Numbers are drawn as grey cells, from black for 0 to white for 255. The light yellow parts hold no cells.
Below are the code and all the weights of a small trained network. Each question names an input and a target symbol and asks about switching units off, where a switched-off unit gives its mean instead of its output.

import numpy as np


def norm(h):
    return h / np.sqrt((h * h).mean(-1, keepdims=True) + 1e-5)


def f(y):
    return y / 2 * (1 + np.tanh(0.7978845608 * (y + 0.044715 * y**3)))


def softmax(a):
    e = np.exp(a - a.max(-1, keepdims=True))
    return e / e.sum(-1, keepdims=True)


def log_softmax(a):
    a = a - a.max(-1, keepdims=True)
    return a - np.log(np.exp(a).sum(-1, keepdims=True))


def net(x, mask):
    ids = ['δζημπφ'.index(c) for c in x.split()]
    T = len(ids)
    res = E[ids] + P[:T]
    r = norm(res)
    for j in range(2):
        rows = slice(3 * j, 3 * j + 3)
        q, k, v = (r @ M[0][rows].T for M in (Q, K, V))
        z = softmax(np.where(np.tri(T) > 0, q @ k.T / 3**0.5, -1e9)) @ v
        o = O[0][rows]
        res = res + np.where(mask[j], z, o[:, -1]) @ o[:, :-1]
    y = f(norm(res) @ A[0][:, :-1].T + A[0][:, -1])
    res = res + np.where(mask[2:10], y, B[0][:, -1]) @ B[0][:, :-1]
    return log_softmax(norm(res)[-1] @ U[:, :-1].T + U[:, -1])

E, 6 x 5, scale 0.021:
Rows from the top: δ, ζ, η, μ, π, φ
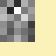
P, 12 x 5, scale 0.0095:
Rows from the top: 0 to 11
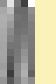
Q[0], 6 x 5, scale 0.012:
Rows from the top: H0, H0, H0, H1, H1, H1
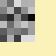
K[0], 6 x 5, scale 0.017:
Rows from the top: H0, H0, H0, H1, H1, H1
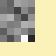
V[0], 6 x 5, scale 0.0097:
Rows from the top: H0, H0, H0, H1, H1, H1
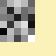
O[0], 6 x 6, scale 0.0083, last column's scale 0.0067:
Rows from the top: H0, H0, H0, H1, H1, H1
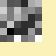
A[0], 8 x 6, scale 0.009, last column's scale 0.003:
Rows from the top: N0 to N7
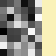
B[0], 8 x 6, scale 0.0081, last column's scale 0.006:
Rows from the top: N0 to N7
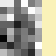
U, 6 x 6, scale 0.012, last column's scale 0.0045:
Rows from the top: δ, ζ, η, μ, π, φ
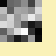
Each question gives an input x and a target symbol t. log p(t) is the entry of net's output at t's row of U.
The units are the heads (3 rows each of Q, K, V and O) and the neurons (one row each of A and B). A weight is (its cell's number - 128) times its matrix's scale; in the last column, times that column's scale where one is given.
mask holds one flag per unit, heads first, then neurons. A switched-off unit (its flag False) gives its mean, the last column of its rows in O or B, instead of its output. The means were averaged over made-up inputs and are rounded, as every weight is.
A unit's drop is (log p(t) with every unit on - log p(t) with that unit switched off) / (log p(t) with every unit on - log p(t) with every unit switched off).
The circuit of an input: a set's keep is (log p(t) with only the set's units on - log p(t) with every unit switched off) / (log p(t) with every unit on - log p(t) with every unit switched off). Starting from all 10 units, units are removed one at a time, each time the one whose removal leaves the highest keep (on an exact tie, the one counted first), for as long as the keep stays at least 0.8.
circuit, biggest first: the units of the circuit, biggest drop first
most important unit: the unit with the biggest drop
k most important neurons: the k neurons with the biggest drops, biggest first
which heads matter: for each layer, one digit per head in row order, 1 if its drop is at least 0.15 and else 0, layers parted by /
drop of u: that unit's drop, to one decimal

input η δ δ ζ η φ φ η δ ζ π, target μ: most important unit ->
N2
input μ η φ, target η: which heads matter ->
00
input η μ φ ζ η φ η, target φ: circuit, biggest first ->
(N6, H0)
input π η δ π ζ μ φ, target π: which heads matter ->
01
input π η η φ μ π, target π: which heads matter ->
01
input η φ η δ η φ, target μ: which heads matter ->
01
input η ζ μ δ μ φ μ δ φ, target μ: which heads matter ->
00
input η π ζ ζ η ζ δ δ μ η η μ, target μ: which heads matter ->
00
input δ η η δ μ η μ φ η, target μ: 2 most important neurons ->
(N3, N5)
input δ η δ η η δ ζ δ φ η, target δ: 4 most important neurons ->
(N6, N2, N0, N7)
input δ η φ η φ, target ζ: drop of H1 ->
0.7
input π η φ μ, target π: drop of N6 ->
0.0
